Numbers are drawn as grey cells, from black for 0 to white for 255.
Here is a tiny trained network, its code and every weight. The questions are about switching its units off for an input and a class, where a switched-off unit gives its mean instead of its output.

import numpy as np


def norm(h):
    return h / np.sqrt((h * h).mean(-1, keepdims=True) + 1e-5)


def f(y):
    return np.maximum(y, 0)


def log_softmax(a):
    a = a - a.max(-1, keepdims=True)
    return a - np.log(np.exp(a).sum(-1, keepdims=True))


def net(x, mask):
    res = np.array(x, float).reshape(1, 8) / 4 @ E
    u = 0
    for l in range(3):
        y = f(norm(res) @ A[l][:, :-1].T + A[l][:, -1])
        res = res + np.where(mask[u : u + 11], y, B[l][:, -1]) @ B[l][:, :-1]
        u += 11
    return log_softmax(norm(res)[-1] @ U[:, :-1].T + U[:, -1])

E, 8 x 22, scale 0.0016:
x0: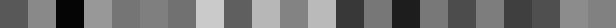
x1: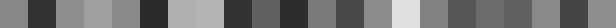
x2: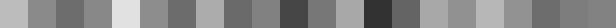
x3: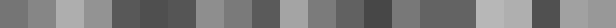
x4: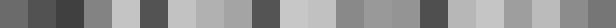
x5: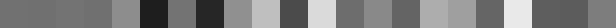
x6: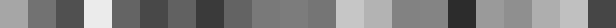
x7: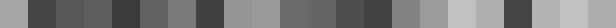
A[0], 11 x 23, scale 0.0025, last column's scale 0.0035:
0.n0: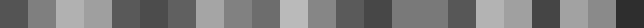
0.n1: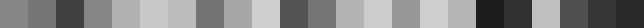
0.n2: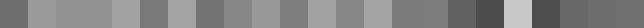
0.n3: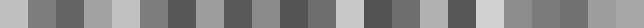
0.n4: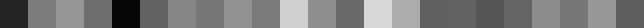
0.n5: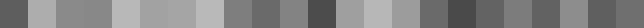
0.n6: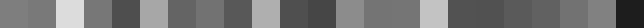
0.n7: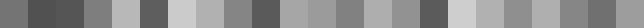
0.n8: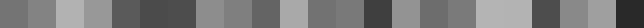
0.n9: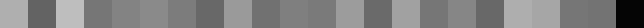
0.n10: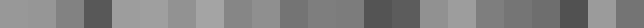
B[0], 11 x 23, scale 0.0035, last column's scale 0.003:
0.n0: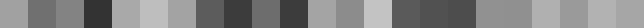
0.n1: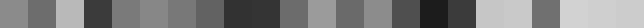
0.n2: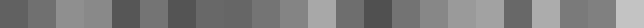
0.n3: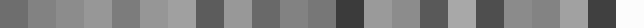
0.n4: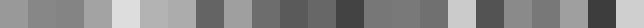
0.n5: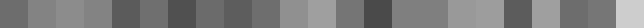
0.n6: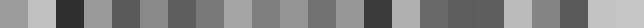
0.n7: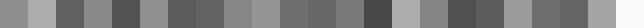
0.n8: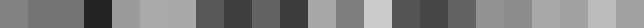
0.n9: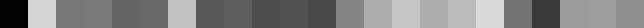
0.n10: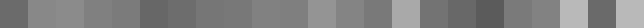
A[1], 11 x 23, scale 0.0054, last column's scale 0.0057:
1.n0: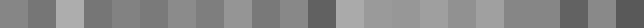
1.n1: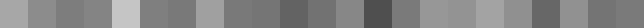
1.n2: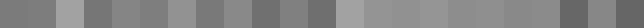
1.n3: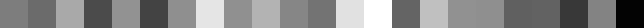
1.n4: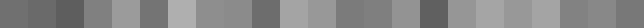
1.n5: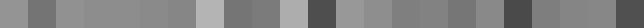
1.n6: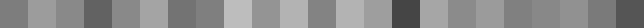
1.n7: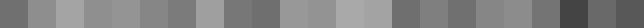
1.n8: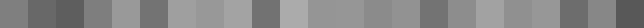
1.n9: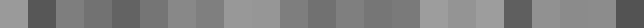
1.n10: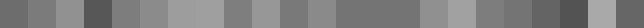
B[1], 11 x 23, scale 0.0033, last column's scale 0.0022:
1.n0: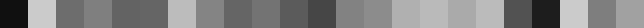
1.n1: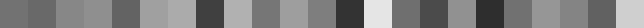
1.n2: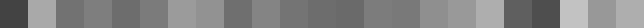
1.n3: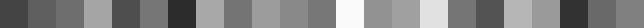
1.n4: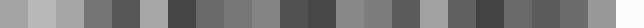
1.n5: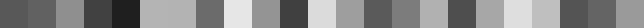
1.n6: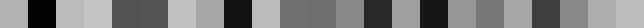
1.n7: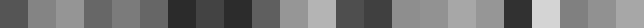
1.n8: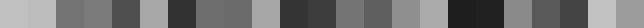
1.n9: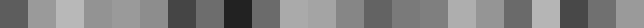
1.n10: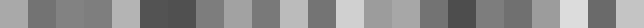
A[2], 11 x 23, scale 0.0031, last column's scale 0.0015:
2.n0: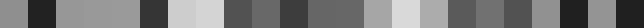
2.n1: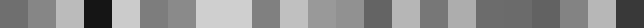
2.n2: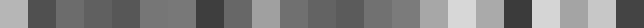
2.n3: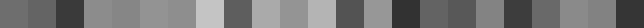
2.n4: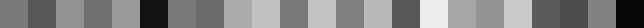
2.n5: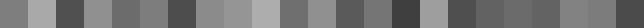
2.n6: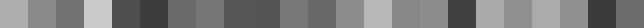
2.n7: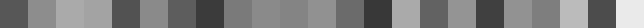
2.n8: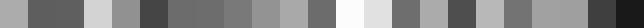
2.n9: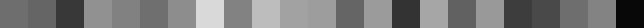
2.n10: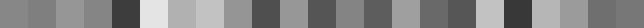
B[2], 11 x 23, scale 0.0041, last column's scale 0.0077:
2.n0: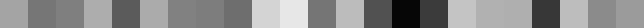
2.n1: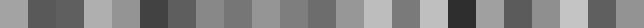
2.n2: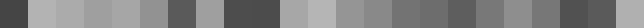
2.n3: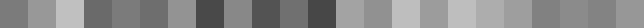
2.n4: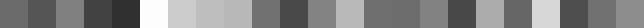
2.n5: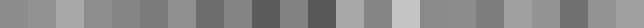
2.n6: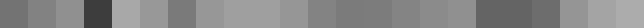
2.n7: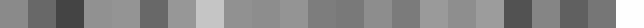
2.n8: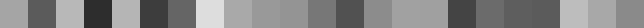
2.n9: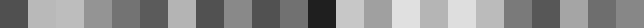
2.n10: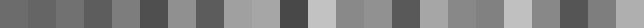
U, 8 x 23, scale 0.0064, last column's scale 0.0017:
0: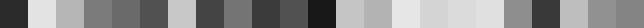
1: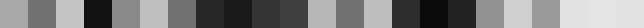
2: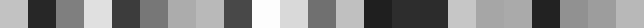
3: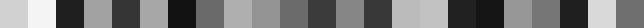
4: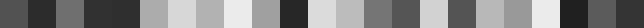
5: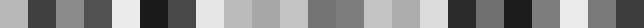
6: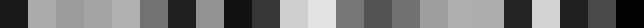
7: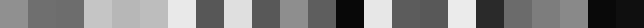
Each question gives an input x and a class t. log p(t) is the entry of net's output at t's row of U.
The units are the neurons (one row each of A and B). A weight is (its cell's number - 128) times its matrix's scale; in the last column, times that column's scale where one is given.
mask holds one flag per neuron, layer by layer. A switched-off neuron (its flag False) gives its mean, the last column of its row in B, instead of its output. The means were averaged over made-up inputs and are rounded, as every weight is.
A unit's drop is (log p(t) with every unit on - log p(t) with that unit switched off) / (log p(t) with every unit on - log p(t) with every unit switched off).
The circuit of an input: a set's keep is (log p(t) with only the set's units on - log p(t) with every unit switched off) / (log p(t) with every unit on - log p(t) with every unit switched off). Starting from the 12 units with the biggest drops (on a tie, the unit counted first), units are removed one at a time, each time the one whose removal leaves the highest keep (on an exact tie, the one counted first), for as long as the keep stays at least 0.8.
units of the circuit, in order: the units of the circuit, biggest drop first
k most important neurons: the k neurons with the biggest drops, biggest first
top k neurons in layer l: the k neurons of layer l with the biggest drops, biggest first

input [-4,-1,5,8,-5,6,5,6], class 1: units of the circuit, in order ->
[0.n8]
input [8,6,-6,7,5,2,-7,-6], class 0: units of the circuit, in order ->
[2.n3, 2.n9]
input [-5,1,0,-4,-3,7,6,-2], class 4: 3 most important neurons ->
[2.n4, 1.n10, 0.n2]
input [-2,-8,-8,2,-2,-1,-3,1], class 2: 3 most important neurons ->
[1.n6, 0.n3, 1.n1]
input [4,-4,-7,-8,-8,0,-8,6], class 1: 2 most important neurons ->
[0.n1, 0.n7]
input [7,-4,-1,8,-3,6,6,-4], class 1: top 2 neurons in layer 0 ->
[0.n0, 0.n8]
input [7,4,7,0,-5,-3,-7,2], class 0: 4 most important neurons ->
[2.n3, 2.n9, 0.n4, 2.n5]
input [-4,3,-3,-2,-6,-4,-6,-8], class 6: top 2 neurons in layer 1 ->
[1.n7, 1.n4]
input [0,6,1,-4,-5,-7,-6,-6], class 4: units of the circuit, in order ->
[1.n5, 2.n10]
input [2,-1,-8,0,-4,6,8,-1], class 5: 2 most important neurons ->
[2.n8, 0.n3]
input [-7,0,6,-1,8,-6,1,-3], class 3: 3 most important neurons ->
[1.n8, 1.n4, 0.n7]
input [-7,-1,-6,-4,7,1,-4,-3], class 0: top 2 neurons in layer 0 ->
[0.n9, 0.n6]
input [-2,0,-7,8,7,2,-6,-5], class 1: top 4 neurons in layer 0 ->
[0.n0, 0.n8, 0.n3, 0.n6]
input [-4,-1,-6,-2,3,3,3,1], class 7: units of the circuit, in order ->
[0.n4]
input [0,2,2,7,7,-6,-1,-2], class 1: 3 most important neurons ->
[0.n0, 0.n8, 2.n7]
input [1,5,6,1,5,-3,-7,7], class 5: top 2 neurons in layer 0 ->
[0.n2, 0.n5]
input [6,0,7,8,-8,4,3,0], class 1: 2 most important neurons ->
[0.n0, 0.n8]
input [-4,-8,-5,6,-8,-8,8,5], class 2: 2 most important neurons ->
[1.n6, 0.n7]
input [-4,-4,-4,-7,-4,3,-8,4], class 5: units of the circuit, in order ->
[2.n1, 1.n10]
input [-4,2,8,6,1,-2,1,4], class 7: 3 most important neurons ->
[0.n3, 1.n1, 0.n1]
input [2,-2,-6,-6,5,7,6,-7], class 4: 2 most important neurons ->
[2.n4, 0.n2]
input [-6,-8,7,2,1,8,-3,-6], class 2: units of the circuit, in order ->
[1.n6]
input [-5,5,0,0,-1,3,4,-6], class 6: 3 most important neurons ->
[1.n7, 0.n2, 0.n5]
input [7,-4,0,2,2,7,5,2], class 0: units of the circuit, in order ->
[2.n3, 2.n5]
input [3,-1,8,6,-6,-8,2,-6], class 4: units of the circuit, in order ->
[2.n10, 1.n5]
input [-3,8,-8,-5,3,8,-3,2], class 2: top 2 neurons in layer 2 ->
[2.n0, 2.n10]
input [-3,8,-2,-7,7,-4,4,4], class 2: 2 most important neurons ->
[2.n0, 0.n7]
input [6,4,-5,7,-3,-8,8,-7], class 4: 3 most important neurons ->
[1.n5, 2.n10, 0.n1]
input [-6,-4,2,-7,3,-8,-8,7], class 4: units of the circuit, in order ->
[2.n10]
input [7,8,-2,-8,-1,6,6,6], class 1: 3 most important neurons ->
[0.n1, 2.n7, 1.n6]
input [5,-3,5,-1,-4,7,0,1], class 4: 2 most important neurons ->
[2.n4, 0.n4]
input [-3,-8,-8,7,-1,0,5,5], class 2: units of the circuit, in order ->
[1.n6, 2.n7]
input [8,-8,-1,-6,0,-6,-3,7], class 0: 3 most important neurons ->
[2.n3, 2.n9, 2.n0]
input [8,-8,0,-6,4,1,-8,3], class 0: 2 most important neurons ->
[2.n3, 2.n9]
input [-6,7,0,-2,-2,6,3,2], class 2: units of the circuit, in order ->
[2.n0]
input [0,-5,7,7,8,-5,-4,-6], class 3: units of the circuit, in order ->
[1.n8, 1.n4]
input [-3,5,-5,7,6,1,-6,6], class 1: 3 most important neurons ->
[0.n8, 0.n0, 0.n6]
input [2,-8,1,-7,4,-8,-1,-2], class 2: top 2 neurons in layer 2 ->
[2.n4, 2.n2]
